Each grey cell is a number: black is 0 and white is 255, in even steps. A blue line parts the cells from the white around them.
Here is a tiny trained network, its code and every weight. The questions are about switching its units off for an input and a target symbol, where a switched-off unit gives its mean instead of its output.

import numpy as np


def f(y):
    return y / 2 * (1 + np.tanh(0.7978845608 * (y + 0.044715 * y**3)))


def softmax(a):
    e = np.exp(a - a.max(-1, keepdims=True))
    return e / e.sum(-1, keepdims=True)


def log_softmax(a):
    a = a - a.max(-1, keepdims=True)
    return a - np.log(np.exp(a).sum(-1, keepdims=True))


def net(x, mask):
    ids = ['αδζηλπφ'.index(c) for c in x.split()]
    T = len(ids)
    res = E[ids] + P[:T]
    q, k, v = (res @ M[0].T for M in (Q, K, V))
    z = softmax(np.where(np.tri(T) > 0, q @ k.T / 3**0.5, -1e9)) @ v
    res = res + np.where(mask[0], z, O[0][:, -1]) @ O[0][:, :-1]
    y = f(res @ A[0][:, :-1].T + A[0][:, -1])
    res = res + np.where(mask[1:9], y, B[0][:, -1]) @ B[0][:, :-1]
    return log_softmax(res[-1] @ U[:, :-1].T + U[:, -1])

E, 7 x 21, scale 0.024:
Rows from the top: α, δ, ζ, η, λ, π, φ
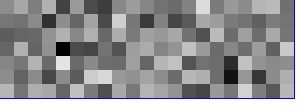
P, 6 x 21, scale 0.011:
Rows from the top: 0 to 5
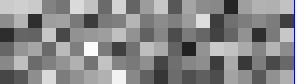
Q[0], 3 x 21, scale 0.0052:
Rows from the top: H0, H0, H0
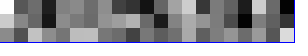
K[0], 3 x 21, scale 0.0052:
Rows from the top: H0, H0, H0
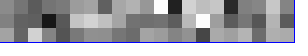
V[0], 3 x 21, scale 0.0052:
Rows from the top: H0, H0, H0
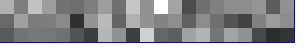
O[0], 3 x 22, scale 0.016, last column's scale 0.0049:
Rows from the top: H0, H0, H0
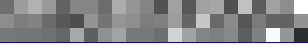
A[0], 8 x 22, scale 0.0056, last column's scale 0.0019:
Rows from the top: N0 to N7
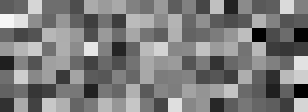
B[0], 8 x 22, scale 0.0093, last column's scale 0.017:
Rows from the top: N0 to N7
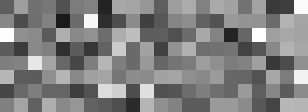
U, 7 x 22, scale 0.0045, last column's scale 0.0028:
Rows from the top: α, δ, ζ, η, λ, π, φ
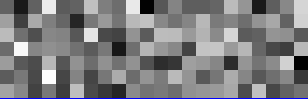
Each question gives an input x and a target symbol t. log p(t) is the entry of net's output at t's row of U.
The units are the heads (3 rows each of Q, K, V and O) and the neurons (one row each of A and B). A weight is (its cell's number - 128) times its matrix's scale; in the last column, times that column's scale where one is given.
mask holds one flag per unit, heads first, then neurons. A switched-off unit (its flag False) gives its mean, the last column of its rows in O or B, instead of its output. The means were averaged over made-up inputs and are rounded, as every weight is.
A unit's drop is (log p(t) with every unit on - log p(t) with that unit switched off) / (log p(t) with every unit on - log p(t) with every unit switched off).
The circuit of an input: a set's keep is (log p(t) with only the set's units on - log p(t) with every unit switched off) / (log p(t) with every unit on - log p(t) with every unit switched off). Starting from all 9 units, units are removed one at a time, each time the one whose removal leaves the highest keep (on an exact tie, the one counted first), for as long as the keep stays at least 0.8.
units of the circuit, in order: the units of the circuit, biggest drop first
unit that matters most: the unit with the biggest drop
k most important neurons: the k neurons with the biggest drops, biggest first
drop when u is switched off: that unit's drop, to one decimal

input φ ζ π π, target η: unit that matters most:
N0
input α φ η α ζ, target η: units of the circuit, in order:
(N3, N1)
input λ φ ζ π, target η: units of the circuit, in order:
(H0, N0)
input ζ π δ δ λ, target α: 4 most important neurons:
(N1, N0, N3, N2)
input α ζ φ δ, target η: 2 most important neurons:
(N1, N5)
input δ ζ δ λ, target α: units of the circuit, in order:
(N3, H0)
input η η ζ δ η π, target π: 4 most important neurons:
(N7, N2, N5, N1)
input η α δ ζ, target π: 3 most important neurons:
(N3, N5, N1)
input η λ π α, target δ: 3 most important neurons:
(N3, N7, N0)
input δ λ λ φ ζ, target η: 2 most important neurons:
(N1, N7)
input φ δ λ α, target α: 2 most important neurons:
(N3, N2)
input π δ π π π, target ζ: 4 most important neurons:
(N6, N4, N3, N0)
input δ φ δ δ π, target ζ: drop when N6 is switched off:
0.2
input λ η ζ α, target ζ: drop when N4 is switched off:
0.1
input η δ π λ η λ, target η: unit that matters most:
N7
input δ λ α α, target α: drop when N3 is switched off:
0.2
